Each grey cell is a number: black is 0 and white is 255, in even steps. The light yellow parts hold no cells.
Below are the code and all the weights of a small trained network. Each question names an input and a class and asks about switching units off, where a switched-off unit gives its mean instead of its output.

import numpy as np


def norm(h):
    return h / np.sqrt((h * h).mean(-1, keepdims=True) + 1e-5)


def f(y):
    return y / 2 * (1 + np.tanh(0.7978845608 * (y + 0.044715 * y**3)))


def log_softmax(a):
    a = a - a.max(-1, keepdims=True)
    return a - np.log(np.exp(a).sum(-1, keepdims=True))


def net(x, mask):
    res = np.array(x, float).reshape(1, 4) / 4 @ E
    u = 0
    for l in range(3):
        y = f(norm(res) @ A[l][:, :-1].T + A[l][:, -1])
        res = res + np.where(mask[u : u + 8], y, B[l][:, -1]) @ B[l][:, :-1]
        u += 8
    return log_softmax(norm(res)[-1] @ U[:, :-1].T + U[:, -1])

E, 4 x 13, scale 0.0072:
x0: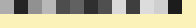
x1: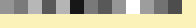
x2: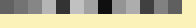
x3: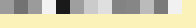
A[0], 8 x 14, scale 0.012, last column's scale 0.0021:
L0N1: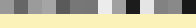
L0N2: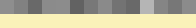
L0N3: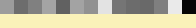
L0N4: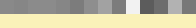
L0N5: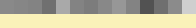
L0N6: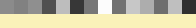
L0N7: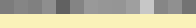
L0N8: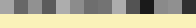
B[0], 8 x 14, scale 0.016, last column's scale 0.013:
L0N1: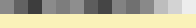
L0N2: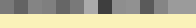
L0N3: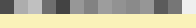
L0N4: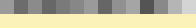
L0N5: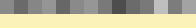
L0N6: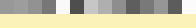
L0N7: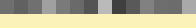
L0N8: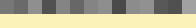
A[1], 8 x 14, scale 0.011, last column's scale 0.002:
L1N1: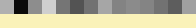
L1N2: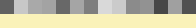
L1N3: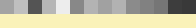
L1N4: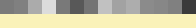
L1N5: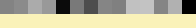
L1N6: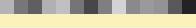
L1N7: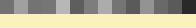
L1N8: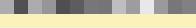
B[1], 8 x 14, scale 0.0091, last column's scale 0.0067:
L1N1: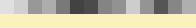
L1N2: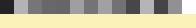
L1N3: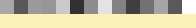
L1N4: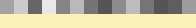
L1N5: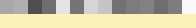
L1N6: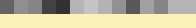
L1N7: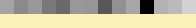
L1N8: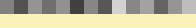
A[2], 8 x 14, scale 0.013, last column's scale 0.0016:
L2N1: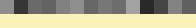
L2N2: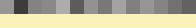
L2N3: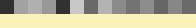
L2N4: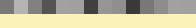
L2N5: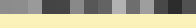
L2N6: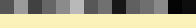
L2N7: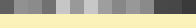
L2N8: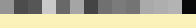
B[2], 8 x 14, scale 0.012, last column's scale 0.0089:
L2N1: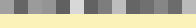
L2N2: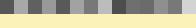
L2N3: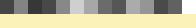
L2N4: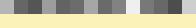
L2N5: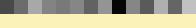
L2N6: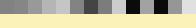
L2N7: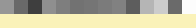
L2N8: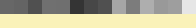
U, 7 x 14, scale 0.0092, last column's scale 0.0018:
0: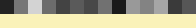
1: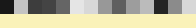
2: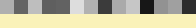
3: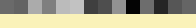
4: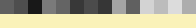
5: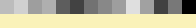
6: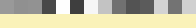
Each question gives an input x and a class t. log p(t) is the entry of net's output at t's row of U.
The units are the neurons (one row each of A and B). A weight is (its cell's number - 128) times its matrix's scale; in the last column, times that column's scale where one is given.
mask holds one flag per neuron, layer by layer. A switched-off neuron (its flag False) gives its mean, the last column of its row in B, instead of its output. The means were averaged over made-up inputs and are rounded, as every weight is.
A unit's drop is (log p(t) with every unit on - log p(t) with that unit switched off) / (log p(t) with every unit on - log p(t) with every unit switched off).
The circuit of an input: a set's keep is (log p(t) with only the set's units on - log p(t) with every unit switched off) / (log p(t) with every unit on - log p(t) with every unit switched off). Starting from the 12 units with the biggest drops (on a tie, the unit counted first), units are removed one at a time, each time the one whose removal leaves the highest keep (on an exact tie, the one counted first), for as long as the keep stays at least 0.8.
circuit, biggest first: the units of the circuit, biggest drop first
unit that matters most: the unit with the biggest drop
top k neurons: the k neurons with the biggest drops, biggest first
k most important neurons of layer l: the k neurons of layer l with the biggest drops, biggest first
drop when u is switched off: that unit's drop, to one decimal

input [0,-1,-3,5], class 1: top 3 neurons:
[L0N3; L2N3; L1N2]
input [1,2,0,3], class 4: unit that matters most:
L0N1
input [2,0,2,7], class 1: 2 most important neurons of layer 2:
[L2N3; L2N7]
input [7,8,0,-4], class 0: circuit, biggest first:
[L0N6; L2N5]
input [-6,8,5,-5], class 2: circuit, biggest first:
[L0N6; L0N4]
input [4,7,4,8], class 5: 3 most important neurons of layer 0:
[L0N7; L0N5; L0N2]
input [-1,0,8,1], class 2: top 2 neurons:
[L0N6; L0N3]
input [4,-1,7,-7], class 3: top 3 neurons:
[L0N6; L2N6; L0N3]
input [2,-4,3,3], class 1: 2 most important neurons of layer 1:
[L1N5; L1N2]
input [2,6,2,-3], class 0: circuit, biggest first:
[L0N6; L0N1]
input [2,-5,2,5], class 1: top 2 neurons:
[L0N3; L2N3]
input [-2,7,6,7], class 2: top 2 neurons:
[L0N4; L0N3]
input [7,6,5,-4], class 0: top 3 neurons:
[L0N6; L0N1; L2N5]
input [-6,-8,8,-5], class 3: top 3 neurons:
[L0N6; L0N3; L2N6]
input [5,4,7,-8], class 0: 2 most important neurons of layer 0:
[L0N6; L0N7]
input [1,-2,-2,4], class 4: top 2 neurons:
[L0N1; L2N8]
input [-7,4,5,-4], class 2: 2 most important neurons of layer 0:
[L0N6; L0N4]
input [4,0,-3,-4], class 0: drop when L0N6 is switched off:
1.2
